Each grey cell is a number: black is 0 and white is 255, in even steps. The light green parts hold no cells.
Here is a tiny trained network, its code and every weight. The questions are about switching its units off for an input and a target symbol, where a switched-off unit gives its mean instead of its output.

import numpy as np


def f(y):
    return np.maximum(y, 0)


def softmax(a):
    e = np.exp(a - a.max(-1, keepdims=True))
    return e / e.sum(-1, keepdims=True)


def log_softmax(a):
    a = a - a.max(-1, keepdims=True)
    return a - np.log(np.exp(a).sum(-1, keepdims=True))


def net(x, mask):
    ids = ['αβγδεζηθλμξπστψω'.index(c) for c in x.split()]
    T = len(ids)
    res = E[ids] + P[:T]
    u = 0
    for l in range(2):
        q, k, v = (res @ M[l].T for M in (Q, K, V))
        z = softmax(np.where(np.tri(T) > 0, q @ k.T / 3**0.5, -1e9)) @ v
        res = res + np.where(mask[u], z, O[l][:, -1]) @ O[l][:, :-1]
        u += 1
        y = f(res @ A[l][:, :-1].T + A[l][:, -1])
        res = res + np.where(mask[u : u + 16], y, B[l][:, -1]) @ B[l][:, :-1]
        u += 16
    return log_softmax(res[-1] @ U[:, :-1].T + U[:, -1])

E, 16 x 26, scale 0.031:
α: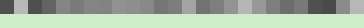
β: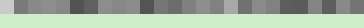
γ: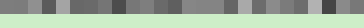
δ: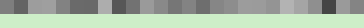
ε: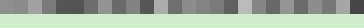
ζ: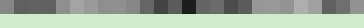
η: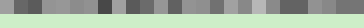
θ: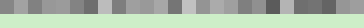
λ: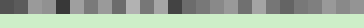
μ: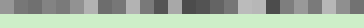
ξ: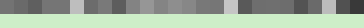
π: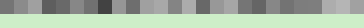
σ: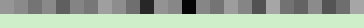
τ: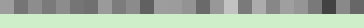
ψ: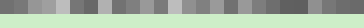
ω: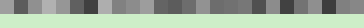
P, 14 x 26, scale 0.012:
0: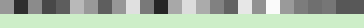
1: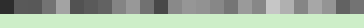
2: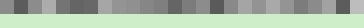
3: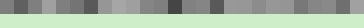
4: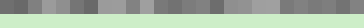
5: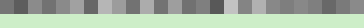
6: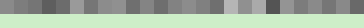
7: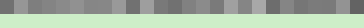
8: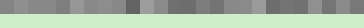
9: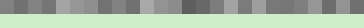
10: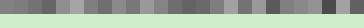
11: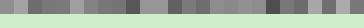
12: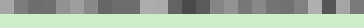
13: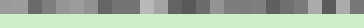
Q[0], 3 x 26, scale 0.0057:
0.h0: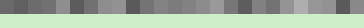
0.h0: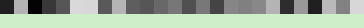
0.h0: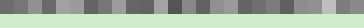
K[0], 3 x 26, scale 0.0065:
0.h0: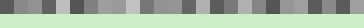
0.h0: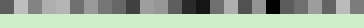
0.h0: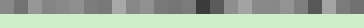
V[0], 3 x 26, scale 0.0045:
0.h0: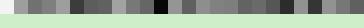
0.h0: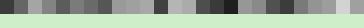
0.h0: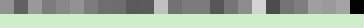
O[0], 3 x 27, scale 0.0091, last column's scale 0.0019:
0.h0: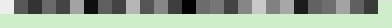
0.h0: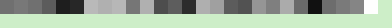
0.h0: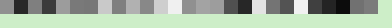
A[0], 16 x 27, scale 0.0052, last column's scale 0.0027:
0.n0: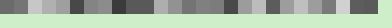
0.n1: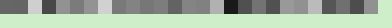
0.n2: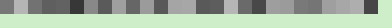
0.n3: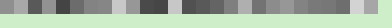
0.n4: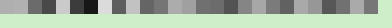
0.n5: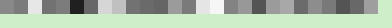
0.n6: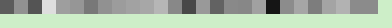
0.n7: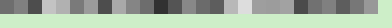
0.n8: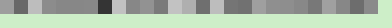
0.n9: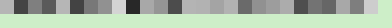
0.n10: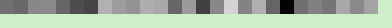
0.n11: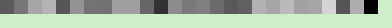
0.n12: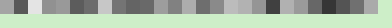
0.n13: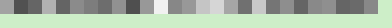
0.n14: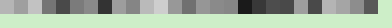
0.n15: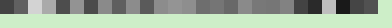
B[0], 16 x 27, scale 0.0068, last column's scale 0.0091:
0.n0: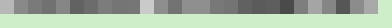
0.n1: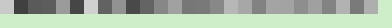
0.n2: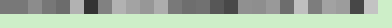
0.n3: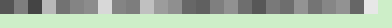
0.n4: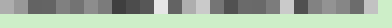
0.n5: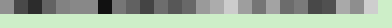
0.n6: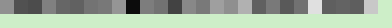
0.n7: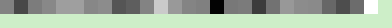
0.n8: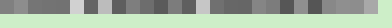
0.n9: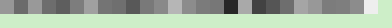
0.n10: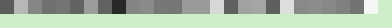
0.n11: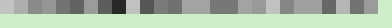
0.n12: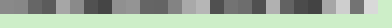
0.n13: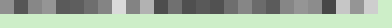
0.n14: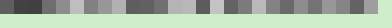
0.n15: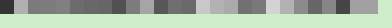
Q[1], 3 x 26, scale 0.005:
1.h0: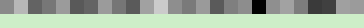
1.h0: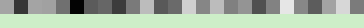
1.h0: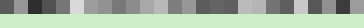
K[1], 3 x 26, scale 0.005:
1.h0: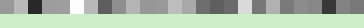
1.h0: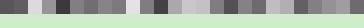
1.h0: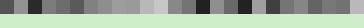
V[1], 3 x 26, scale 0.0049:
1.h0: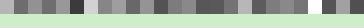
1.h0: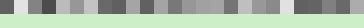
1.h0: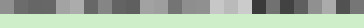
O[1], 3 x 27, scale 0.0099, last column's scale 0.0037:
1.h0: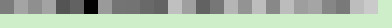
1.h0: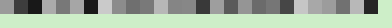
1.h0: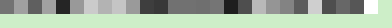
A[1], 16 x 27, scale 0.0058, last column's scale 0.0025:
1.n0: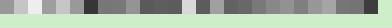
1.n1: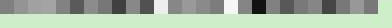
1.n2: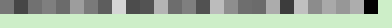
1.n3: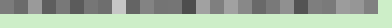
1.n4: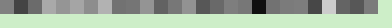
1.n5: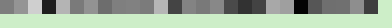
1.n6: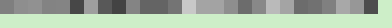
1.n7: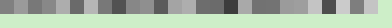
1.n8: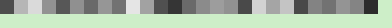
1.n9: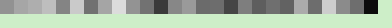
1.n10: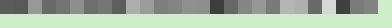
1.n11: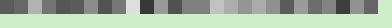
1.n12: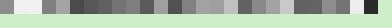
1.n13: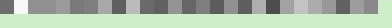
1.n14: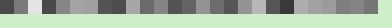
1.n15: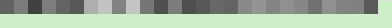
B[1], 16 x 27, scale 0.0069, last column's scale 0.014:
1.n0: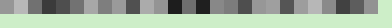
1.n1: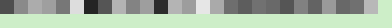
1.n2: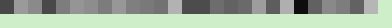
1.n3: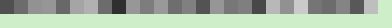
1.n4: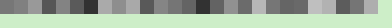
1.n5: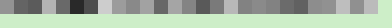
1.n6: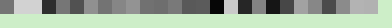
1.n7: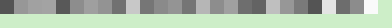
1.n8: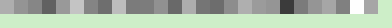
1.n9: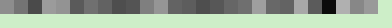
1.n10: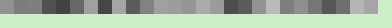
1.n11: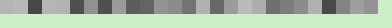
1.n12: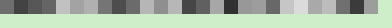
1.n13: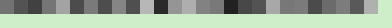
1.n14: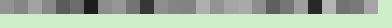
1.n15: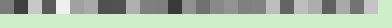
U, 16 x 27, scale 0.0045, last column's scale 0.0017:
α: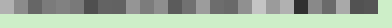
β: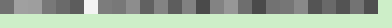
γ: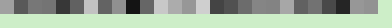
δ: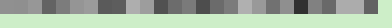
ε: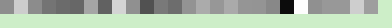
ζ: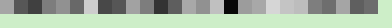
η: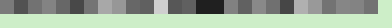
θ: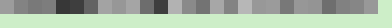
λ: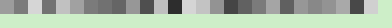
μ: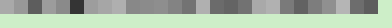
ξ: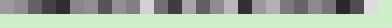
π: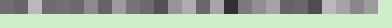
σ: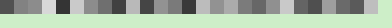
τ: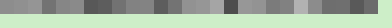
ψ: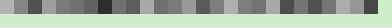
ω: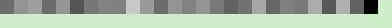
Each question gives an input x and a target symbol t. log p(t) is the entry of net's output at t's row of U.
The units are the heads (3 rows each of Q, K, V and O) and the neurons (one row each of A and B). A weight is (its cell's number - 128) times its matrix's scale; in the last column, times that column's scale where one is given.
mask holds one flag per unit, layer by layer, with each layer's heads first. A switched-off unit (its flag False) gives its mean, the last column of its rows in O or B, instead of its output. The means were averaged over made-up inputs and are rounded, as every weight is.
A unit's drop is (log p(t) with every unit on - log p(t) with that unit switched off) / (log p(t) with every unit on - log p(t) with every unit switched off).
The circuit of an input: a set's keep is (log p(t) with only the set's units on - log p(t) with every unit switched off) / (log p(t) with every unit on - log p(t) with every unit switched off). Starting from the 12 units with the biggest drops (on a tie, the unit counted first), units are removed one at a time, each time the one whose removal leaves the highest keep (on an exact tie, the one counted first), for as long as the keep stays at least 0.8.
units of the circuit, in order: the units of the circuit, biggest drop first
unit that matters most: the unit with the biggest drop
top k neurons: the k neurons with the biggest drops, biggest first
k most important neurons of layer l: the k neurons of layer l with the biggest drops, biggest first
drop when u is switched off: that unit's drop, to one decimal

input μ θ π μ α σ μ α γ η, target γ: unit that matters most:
0.n9
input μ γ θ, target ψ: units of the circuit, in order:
1.h0, 0.h0, 0.n5
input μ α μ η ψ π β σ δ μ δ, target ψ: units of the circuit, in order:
1.h0, 0.n11, 0.h0, 0.n5
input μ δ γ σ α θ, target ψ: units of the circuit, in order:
0.n11, 1.h0, 0.h0, 0.n5
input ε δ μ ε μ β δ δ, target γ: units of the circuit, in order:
0.h0, 0.n4
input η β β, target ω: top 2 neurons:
1.n6, 1.n12
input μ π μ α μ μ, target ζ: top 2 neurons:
1.n15, 0.n7
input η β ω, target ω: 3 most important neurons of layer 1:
1.n6, 1.n5, 1.n12
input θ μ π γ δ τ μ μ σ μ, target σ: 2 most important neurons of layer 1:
1.n14, 1.n7
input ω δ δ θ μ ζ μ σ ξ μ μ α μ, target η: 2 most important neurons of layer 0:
0.n11, 0.n3
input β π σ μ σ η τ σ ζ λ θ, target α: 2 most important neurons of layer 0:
0.n4, 0.n6
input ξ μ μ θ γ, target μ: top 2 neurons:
1.n5, 0.n4
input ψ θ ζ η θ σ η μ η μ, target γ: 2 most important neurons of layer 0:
0.n13, 0.n4
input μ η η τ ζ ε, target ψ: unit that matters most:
1.h0
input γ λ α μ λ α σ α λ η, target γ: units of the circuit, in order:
0.n9, 0.n7
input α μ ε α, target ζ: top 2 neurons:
0.n10, 0.n3
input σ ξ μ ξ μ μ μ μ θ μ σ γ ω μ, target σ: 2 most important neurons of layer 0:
0.n3, 0.n10
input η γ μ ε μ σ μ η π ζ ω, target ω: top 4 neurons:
1.n6, 0.n13, 1.n5, 0.n10
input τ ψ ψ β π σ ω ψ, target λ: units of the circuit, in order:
0.h0, 0.n4
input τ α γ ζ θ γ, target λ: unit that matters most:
0.h0
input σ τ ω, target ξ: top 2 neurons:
1.n0, 0.n10
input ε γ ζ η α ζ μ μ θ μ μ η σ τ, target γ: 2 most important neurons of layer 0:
0.n4, 0.n1
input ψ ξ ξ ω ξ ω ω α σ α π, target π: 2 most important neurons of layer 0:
0.n14, 0.n7
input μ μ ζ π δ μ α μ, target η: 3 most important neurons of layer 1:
1.n4, 1.n1, 1.n7
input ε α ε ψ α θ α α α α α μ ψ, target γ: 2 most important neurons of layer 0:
0.n4, 0.n1
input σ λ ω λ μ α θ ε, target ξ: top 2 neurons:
1.n0, 0.n0
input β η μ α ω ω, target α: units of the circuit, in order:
0.h0
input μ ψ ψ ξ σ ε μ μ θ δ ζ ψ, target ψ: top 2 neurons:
0.n5, 1.n5
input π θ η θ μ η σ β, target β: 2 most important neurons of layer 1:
1.n6, 1.n3
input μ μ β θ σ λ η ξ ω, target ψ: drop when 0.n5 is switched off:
0.2
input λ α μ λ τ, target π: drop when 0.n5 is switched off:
0.1
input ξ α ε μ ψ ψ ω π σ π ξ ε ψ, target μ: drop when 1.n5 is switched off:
0.7
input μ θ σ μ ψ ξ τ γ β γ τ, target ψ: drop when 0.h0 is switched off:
0.8
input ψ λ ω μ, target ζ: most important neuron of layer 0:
0.n3
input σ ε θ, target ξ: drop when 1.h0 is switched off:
0.4
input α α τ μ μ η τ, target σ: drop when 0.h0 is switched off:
1.2
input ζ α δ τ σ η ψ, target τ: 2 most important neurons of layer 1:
1.n12, 1.n1
